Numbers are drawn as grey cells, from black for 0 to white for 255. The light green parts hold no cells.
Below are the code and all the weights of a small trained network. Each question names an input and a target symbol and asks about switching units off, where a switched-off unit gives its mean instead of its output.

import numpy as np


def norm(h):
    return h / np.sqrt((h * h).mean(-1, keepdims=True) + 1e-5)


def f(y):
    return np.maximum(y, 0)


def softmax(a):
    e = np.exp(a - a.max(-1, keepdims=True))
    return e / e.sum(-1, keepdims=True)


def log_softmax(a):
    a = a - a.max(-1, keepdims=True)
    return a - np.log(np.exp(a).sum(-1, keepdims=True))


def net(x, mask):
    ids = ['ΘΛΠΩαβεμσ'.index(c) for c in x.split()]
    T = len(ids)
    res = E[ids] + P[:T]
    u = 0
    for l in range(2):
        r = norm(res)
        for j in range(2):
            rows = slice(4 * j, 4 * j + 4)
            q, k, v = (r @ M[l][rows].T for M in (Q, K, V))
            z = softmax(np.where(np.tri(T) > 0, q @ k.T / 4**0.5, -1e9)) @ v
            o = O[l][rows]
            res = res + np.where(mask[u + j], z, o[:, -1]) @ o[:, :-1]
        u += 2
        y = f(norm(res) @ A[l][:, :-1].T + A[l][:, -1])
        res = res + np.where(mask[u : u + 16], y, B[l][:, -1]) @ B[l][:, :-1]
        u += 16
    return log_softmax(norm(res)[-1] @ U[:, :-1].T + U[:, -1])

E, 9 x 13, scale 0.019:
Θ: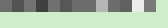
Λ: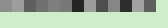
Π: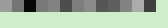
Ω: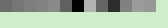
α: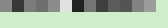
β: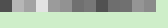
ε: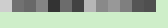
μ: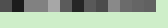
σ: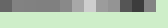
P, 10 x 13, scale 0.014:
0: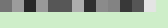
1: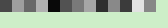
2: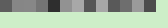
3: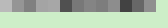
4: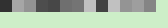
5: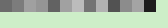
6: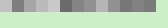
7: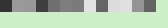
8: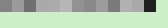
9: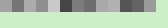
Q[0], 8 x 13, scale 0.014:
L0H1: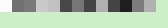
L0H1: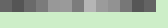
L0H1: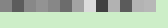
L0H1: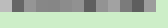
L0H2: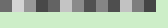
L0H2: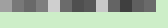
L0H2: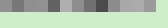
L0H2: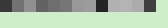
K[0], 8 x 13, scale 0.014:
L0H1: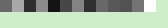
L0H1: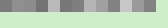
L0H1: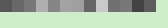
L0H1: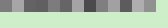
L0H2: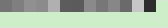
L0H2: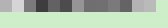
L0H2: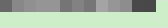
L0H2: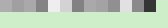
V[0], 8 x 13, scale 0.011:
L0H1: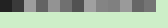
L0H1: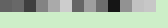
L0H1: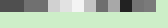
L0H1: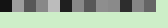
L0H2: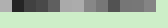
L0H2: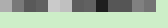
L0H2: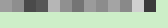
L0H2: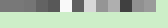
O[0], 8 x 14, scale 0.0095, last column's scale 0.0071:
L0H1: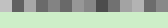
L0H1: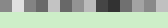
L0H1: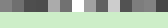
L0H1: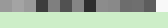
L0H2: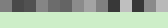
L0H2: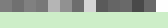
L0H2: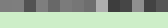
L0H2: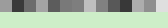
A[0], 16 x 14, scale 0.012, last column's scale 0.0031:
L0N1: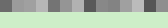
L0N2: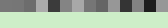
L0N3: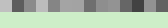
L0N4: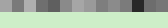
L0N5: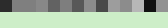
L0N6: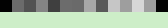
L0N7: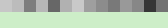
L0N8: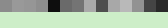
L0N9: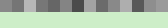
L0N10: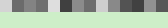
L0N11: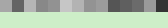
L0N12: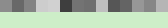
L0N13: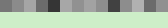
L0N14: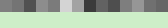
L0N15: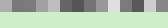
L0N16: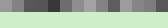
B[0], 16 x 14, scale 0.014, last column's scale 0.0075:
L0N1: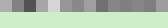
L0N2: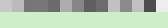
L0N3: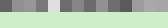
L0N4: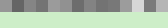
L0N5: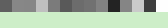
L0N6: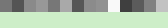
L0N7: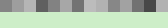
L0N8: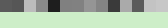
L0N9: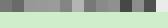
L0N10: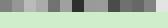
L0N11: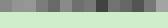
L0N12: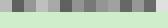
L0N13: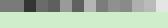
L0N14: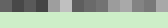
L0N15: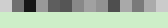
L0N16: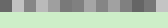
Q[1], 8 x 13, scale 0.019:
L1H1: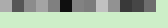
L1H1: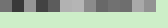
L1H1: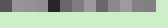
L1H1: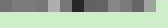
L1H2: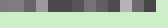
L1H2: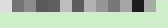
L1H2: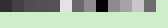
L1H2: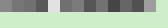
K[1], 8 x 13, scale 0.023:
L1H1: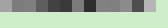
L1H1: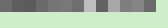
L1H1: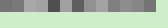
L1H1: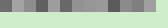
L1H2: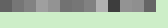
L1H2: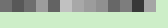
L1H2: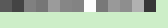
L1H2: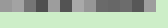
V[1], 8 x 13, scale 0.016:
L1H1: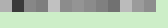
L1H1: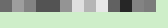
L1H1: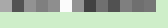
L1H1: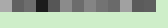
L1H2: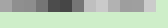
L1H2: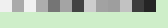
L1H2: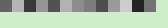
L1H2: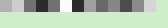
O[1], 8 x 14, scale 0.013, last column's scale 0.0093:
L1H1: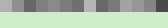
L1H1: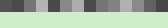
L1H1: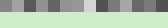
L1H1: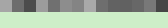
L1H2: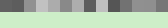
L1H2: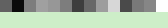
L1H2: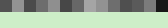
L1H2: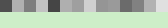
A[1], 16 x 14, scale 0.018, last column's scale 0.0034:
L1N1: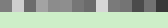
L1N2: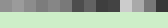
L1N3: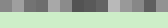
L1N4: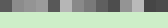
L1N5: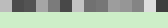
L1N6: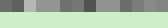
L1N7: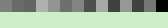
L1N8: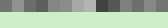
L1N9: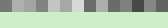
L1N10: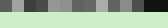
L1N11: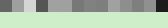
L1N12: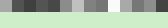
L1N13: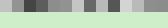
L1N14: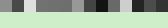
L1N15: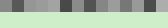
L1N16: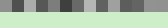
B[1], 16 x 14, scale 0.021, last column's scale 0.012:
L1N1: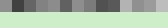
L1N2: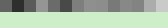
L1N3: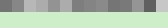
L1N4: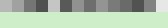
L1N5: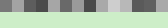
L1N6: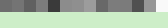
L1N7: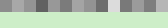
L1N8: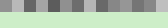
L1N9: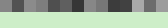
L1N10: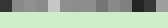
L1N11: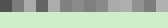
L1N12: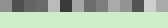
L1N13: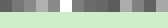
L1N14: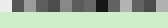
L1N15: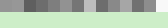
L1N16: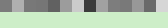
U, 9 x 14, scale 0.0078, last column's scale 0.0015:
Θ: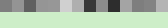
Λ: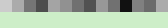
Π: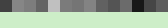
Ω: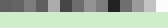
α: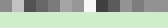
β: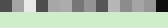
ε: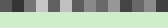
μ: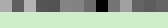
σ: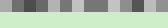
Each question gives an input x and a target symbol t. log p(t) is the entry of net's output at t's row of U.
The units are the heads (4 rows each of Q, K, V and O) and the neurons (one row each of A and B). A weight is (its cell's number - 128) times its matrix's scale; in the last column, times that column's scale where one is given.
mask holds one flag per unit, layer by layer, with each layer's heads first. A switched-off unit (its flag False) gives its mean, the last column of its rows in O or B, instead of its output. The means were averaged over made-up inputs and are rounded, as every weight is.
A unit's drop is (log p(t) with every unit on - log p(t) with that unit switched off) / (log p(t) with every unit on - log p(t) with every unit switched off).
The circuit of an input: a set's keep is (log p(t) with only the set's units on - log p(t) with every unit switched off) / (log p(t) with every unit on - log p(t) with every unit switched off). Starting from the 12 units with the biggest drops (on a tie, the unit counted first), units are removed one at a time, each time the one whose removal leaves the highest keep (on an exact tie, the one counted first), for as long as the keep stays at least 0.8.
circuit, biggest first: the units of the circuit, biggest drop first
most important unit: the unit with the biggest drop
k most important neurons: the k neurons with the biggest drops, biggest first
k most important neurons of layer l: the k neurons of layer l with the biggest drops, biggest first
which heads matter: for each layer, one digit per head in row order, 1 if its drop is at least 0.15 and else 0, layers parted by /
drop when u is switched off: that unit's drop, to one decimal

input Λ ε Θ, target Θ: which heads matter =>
01 / 01
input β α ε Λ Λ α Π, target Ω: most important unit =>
L0H2
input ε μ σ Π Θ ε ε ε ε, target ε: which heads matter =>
10 / 01
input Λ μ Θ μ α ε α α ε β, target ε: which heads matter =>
10 / 01
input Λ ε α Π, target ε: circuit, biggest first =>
(L1H2, L0N10)
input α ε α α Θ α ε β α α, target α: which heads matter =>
00 / 00
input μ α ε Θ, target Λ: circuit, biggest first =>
(L1H1, L1N16)
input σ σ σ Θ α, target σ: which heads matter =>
10 / 00
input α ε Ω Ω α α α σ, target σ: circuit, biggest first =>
(L0H1, L1N12)
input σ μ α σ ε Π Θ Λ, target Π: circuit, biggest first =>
(L0H2, L1N10)
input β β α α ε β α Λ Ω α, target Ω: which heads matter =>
01 / 01
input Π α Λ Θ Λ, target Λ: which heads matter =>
01 / 00
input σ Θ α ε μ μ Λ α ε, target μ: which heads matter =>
00 / 01
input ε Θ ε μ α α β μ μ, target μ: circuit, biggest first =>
(L0H1)
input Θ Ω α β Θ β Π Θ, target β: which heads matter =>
01 / 00
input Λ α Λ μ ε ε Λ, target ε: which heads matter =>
00 / 01
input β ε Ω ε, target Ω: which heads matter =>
11 / 01
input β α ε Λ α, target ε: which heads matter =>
00 / 00
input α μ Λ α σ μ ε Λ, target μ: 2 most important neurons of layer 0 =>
(L0N5, L0N8)
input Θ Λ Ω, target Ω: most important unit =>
L0H1
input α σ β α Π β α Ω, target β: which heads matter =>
11 / 10
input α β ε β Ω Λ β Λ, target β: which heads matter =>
01 / 00
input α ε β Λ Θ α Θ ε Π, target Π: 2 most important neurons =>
(L1N10, L0N5)
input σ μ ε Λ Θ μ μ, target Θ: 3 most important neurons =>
(L1N13, L0N15, L0N3)
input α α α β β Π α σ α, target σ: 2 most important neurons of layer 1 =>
(L1N12, L1N4)
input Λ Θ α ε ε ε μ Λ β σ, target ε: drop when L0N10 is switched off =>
0.1
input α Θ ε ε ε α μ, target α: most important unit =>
L1H2
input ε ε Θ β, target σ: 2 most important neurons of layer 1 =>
(L1N7, L1N5)
